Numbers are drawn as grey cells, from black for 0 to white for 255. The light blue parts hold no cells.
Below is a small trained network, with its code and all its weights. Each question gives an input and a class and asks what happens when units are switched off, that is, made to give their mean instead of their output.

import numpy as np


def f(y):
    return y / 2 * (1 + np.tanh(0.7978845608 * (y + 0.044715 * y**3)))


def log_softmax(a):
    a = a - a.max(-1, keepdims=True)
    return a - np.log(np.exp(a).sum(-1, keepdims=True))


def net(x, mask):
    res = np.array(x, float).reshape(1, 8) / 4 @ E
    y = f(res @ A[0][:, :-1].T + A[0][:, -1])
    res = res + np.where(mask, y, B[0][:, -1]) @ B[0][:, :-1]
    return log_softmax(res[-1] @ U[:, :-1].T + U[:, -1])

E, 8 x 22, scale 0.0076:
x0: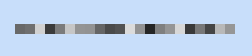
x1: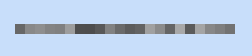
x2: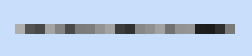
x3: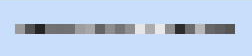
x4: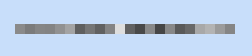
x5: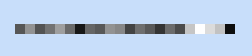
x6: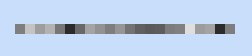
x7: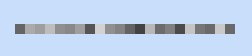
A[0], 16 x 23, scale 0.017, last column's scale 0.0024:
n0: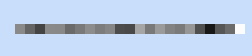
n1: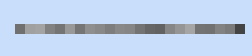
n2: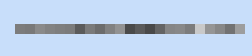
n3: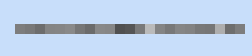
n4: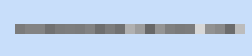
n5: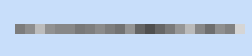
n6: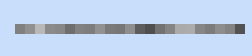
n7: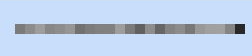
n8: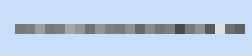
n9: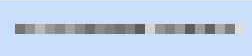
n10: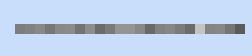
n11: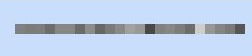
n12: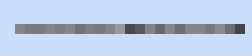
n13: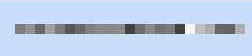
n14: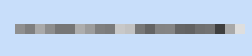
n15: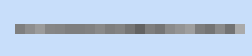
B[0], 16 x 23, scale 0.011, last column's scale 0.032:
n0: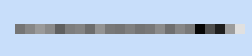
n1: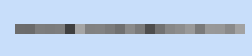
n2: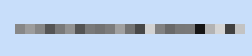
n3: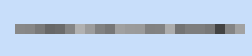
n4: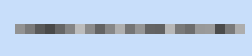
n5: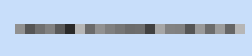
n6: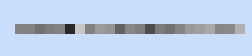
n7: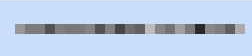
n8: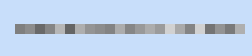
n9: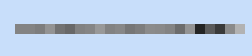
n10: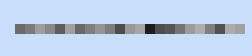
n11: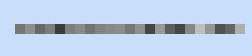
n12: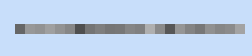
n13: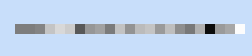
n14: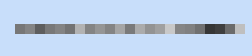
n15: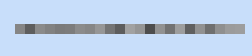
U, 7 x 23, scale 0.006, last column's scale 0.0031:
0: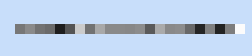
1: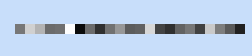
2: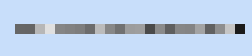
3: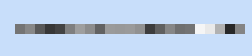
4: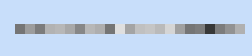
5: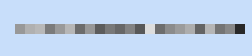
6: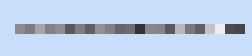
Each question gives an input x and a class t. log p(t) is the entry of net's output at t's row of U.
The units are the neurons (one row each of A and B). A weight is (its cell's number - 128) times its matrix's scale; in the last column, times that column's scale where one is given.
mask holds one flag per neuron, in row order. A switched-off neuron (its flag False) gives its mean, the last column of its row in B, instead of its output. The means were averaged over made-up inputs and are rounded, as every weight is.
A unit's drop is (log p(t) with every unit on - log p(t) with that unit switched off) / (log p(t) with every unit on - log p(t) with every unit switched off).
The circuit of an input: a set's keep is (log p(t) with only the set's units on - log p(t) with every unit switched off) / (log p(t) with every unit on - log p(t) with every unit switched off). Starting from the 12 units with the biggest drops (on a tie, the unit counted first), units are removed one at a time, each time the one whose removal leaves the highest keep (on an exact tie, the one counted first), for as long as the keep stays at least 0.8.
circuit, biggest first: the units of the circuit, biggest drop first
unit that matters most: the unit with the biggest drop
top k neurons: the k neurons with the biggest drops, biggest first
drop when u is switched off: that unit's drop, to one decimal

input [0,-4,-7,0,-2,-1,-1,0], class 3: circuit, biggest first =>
n13, n0
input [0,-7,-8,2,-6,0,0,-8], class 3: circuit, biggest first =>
n0, n11
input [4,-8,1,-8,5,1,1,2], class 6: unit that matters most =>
n0
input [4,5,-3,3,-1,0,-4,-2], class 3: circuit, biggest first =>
n0, n13
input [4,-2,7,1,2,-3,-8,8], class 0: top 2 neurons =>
n13, n0
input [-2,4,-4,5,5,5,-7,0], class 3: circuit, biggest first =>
n11, n0
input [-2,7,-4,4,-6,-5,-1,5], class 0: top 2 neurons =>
n13, n9
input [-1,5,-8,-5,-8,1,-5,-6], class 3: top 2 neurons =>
n0, n14
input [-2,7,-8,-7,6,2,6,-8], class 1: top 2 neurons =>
n2, n7
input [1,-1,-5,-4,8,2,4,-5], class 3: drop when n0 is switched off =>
0.3
